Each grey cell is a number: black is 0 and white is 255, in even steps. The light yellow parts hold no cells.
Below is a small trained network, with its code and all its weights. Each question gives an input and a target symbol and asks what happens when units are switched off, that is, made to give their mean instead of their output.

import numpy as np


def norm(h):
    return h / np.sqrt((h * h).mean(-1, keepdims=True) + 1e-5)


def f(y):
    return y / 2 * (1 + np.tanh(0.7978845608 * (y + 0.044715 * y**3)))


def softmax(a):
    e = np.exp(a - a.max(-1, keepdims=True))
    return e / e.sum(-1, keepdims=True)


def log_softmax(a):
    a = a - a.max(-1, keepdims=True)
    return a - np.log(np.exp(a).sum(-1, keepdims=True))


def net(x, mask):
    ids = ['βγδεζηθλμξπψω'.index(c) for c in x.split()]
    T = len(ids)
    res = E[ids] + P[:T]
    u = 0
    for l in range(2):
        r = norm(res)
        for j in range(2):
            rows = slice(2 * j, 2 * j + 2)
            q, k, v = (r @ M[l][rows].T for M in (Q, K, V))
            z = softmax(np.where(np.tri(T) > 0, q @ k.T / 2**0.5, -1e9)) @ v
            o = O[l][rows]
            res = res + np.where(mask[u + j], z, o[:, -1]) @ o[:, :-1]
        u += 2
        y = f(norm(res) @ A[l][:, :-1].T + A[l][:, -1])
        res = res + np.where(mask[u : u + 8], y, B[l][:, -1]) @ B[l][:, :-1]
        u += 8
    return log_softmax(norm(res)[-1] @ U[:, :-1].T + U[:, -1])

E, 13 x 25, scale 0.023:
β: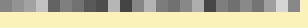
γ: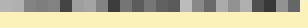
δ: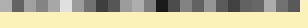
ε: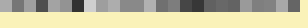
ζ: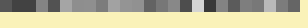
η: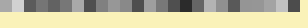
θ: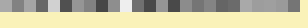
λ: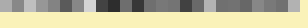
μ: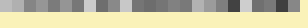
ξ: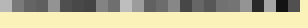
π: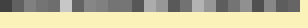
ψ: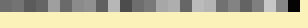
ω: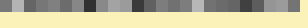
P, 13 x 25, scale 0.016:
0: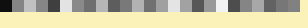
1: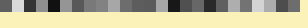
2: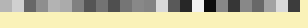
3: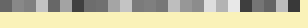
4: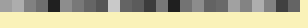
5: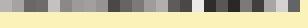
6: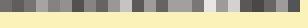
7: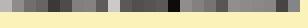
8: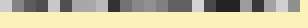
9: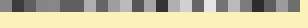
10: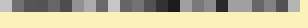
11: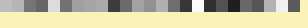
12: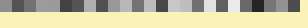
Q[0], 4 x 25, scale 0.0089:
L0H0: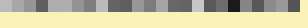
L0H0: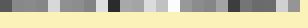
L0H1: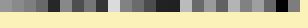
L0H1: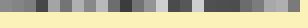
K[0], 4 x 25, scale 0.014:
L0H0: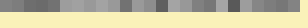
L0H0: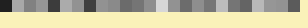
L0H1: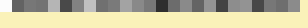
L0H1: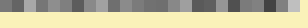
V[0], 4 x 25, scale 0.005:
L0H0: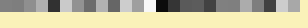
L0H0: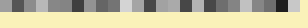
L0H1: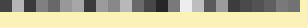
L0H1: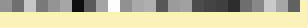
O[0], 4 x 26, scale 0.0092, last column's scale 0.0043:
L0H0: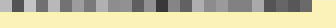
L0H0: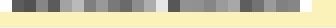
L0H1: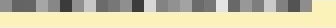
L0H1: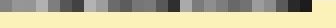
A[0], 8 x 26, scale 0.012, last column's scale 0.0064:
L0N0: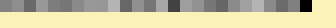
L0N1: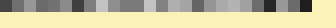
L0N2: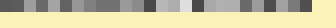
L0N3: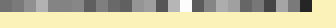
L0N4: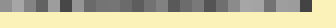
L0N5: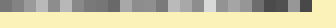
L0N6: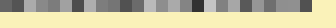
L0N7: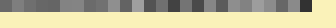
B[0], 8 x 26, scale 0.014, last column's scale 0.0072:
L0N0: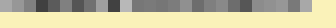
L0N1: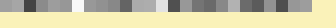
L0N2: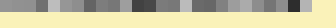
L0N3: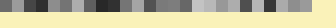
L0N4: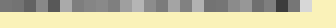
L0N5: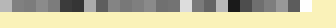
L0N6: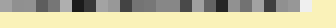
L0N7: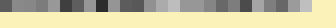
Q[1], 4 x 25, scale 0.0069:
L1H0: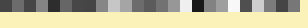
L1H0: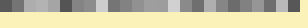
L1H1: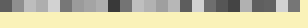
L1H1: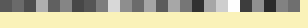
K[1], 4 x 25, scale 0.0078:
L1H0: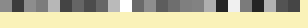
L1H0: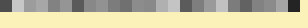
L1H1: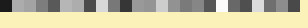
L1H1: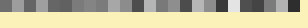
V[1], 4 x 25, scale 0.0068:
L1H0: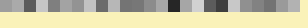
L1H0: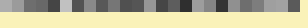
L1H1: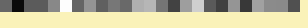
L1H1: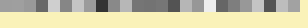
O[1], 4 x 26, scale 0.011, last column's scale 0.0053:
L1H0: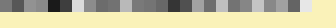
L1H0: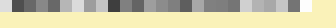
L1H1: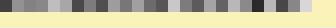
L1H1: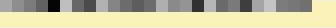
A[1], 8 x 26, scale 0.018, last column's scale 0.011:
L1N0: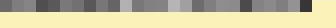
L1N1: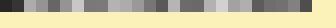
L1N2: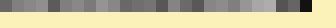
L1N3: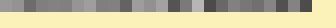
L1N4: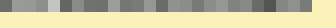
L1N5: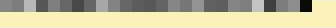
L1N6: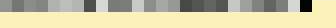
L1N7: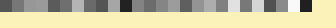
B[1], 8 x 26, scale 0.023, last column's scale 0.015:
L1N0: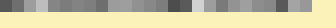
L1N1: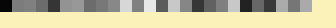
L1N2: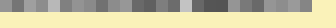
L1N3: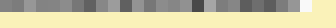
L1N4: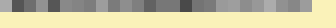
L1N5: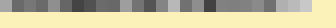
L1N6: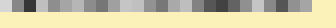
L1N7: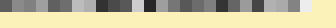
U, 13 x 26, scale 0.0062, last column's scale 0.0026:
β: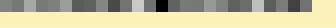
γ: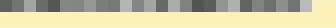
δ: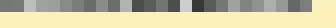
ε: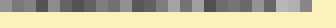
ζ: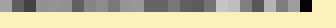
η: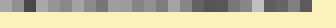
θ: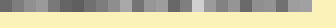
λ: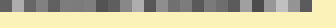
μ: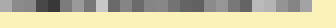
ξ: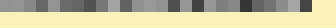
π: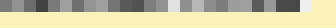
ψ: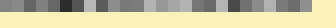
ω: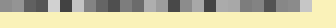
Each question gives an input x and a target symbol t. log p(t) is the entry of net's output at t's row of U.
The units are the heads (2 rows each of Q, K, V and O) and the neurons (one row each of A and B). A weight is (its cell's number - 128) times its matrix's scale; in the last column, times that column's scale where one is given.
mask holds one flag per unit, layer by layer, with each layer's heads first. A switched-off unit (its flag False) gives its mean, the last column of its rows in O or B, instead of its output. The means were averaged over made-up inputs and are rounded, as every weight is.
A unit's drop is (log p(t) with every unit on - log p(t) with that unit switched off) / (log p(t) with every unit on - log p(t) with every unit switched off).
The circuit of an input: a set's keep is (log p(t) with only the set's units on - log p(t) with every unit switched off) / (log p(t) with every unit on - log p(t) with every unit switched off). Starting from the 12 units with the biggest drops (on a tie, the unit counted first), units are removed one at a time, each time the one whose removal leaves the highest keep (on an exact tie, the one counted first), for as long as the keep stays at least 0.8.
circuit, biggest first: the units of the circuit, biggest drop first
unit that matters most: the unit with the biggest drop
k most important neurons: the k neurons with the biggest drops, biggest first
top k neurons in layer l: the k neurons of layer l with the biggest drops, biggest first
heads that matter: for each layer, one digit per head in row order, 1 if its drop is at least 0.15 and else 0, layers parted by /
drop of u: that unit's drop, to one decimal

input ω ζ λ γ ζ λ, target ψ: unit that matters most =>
L0H1
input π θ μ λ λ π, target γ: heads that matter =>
00 / 01
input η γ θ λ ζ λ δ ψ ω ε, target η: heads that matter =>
00 / 00
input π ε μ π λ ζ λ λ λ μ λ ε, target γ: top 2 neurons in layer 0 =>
[L0N1, L0N6]
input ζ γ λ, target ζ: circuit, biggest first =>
[L1N4, L1H1, L1N7]
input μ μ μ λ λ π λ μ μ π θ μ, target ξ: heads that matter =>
00 / 10
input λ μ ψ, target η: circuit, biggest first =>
[L0H1, L1N6, L0N5]
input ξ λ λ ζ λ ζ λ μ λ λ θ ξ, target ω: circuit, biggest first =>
[L1H1, L1N7]
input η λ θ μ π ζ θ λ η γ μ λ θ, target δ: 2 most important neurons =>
[L0N2, L1N7]
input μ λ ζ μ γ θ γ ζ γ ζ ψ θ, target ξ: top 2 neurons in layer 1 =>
[L1N3, L1N7]
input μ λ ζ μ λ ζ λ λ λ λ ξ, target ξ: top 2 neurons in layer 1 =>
[L1N3, L1N7]
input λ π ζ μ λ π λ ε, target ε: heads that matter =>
01 / 00
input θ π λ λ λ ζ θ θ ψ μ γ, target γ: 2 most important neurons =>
[L0N4, L1N1]
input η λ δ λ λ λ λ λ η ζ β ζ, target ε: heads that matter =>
10 / 11
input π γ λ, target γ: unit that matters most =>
L0N1
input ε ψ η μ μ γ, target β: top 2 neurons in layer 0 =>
[L0N6, L0N1]
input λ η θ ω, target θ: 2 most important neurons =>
[L1N0, L1N7]
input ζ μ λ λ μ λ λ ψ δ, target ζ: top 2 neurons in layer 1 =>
[L1N4, L1N7]
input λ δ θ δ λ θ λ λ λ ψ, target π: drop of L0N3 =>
0.0
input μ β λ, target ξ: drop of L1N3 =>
0.2
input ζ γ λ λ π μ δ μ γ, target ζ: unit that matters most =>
L1N4
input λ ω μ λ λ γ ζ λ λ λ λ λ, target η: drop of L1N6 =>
0.6
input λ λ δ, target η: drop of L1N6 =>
0.6
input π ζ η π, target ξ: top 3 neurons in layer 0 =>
[L0N1, L0N5, L0N6]
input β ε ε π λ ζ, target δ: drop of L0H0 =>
0.1
